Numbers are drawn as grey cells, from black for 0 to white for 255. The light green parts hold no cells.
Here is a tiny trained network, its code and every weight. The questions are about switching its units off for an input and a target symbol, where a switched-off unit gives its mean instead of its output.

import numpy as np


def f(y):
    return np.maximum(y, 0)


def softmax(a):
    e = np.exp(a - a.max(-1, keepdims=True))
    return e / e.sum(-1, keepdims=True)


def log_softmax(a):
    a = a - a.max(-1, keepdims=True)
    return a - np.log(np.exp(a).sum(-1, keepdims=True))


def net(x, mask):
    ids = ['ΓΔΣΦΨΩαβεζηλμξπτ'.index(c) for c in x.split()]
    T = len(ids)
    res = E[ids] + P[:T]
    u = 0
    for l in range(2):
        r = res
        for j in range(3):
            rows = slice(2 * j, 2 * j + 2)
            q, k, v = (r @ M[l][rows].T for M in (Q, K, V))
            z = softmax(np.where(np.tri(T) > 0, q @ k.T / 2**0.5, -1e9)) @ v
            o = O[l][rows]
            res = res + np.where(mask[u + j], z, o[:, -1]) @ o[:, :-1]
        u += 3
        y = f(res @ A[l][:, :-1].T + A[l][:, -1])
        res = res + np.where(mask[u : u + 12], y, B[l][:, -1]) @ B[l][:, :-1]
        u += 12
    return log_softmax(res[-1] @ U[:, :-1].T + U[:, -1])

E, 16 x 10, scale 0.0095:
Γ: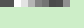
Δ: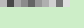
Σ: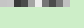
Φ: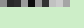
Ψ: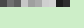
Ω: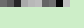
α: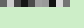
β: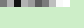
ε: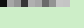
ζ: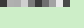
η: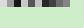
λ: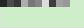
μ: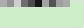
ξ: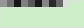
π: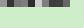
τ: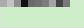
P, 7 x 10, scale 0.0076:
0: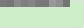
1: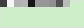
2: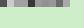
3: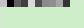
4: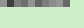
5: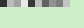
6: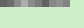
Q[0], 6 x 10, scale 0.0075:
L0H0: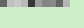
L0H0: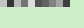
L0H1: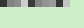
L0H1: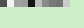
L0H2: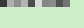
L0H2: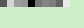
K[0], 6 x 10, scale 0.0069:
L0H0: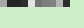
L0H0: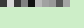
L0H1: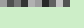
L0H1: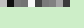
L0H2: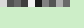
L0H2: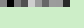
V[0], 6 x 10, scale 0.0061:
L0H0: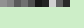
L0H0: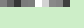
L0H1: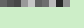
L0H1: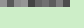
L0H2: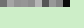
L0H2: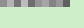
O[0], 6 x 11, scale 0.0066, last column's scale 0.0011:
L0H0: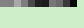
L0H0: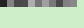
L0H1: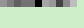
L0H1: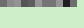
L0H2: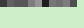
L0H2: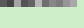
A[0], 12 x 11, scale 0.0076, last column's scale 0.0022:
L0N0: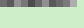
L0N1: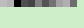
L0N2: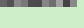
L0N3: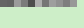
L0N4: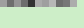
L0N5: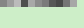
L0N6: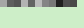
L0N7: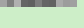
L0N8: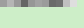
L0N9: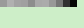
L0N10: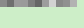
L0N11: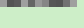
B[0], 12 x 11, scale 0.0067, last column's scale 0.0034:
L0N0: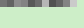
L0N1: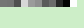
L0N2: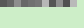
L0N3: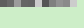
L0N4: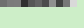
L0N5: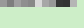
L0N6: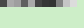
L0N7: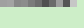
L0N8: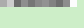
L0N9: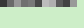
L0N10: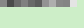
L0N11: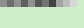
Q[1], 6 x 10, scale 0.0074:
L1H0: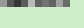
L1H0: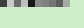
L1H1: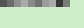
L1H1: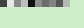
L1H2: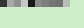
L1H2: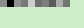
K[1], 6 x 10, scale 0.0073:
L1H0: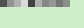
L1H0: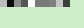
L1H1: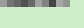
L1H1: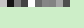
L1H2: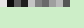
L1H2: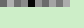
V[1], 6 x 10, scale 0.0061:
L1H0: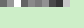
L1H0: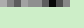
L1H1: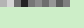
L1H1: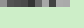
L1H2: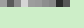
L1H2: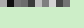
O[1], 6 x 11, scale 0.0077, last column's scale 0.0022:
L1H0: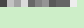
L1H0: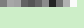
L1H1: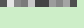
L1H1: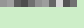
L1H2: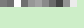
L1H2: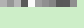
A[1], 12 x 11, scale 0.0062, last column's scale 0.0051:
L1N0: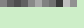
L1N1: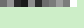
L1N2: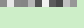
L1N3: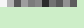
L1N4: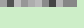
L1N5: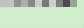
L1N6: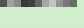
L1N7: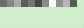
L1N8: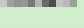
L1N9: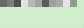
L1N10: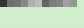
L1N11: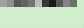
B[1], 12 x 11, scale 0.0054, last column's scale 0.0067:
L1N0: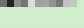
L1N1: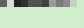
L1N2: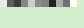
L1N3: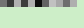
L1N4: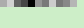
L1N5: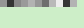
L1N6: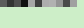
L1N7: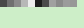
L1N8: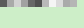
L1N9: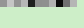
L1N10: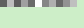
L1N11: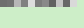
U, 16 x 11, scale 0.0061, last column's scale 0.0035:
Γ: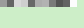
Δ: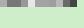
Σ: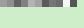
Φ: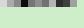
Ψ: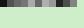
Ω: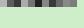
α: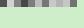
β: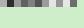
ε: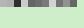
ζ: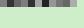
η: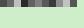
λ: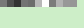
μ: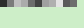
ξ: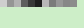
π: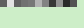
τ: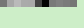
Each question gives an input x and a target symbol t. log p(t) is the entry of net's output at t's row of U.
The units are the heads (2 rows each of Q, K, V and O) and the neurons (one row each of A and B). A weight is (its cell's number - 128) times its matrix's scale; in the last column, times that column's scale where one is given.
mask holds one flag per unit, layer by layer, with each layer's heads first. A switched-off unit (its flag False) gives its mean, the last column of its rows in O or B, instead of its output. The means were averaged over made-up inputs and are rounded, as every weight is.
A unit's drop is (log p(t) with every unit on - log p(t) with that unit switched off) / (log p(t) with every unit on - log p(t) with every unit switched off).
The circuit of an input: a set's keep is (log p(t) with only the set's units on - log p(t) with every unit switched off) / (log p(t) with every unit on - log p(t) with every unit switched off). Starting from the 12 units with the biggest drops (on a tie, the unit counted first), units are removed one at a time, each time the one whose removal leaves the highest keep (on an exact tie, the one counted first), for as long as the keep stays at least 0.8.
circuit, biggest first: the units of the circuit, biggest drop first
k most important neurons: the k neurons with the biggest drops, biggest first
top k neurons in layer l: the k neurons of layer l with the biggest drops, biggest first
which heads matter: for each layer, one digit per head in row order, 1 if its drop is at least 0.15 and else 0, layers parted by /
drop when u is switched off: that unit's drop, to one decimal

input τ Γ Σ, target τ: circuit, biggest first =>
[L1H1, L0H0, L1N3, L0N1]
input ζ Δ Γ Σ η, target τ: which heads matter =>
000 / 000
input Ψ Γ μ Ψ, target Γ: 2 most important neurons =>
[L1N1, L0N5]
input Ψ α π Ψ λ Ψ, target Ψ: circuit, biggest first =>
[L0H0, L0H1]
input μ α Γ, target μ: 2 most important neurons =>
[L0N1, L1N5]
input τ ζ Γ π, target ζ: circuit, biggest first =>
[L1H2, L0H2]
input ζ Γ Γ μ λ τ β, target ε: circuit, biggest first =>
[L1N9, L1H2, L0N1]
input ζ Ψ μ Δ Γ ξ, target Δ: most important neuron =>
[L0N6]
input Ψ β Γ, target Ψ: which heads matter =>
111 / 000
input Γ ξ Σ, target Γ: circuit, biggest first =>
[L1H1, L1H0, L1N1]
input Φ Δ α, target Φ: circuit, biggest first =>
[L1H0, L1H2, L0N1]
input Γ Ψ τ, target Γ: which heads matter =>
000 / 111
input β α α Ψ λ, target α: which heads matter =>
010 / 010
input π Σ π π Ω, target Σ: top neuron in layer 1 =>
[L1N2]
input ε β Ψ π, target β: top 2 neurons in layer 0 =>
[L0N1, L0N11]
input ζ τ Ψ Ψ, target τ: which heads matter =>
000 / 010
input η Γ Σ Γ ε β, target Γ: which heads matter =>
000 / 011
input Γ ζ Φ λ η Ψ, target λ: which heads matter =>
100 / 010
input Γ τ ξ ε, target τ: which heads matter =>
100 / 010
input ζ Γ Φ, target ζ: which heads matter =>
000 / 000
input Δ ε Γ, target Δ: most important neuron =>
[L1N5]
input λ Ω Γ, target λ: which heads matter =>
100 / 010
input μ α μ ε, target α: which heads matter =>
010 / 000
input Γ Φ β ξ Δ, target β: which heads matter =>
000 / 100
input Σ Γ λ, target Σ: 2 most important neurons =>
[L1N2, L0N1]
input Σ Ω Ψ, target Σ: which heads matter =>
110 / 110
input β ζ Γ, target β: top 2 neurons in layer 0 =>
[L0N1, L0N10]
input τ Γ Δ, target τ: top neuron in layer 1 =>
[L1N7]
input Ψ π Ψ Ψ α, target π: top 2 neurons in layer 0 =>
[L0N1, L0N6]
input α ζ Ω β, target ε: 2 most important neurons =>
[L1N9, L0N1]
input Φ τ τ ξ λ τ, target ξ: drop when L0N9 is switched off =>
-0.1
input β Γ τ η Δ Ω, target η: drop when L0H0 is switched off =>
0.2
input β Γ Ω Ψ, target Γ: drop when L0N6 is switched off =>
-0.2
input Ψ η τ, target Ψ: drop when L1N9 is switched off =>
0.0
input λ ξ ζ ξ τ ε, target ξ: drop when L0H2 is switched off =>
0.5
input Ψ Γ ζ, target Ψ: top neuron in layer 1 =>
[L1N6]
